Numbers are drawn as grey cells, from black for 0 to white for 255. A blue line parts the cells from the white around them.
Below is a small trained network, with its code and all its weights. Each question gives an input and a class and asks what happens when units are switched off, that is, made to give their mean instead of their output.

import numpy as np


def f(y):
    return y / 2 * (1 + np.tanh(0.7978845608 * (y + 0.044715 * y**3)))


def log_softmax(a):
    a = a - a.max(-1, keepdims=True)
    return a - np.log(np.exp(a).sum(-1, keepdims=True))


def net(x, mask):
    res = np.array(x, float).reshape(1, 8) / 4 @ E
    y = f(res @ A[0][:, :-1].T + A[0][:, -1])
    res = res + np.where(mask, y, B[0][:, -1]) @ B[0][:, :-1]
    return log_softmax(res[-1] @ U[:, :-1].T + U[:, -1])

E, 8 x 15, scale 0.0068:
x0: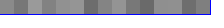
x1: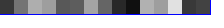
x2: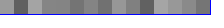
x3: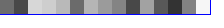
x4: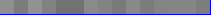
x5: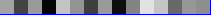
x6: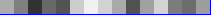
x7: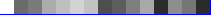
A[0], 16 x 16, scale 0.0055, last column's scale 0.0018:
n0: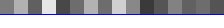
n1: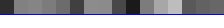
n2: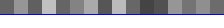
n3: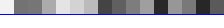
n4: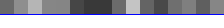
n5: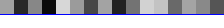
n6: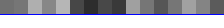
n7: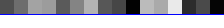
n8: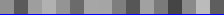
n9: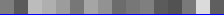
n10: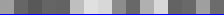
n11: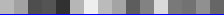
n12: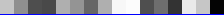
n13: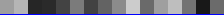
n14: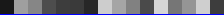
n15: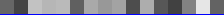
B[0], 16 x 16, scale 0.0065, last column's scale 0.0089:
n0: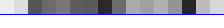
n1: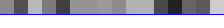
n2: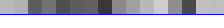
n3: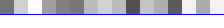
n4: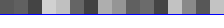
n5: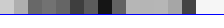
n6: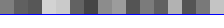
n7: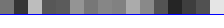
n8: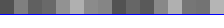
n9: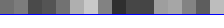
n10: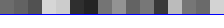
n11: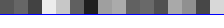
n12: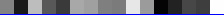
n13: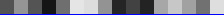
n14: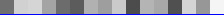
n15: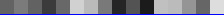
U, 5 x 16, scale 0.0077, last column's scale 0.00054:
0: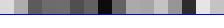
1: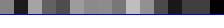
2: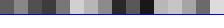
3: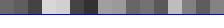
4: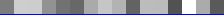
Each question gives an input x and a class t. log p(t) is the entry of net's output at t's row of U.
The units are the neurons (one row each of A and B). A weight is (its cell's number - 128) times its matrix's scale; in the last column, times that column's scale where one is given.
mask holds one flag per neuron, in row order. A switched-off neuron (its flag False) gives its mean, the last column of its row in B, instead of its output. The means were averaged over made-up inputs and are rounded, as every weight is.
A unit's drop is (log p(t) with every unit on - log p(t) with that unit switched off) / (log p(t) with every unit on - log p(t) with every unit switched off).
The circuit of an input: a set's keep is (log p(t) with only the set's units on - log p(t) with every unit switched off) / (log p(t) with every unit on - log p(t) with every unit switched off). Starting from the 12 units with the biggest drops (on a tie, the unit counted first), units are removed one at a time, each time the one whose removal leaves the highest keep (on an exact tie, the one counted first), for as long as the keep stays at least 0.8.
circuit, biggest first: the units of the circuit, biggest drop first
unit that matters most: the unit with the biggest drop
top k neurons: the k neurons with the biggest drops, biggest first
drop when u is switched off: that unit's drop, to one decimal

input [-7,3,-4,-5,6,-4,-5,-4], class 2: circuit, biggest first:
[n13]
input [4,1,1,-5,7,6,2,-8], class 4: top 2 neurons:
[n14, n0]
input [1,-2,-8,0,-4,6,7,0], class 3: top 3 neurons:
[n10, n11, n0]
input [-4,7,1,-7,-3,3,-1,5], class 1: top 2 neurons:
[n7, n1]
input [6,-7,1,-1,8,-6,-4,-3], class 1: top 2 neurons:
[n12, n5]
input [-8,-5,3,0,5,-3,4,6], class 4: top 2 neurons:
[n3, n7]
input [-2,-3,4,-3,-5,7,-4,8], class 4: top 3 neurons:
[n3, n0, n2]
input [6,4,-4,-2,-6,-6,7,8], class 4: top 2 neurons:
[n3, n5]
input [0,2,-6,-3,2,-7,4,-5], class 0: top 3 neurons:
[n0, n3, n2]
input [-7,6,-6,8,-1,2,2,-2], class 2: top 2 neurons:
[n15, n12]
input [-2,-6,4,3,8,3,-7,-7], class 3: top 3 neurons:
[n6, n4, n3]
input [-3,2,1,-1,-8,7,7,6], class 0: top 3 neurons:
[n5, n4, n6]
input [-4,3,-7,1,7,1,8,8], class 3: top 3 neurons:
[n10, n11, n14]
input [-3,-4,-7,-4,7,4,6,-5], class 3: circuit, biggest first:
[n11]
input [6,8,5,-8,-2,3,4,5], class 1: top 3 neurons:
[n7, n1, n15]
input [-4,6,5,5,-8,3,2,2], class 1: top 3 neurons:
[n7, n13, n1]
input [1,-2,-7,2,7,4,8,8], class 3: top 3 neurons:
[n10, n11, n14]
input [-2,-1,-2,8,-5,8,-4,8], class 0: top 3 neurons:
[n5, n13, n14]
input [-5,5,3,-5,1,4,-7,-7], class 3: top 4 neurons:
[n4, n6, n3, n12]
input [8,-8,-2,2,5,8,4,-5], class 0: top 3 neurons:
[n5, n7, n1]
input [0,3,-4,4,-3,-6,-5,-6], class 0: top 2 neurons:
[n0, n3]
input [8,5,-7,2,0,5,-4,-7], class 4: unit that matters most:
n14
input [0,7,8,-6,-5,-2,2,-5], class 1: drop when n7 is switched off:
0.6
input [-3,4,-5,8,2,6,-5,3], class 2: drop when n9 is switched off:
0.2
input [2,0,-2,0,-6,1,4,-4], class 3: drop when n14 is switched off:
-0.2
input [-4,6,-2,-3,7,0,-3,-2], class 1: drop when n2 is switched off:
0.0
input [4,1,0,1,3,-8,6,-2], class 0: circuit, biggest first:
[n0]
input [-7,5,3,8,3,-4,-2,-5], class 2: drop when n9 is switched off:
0.1
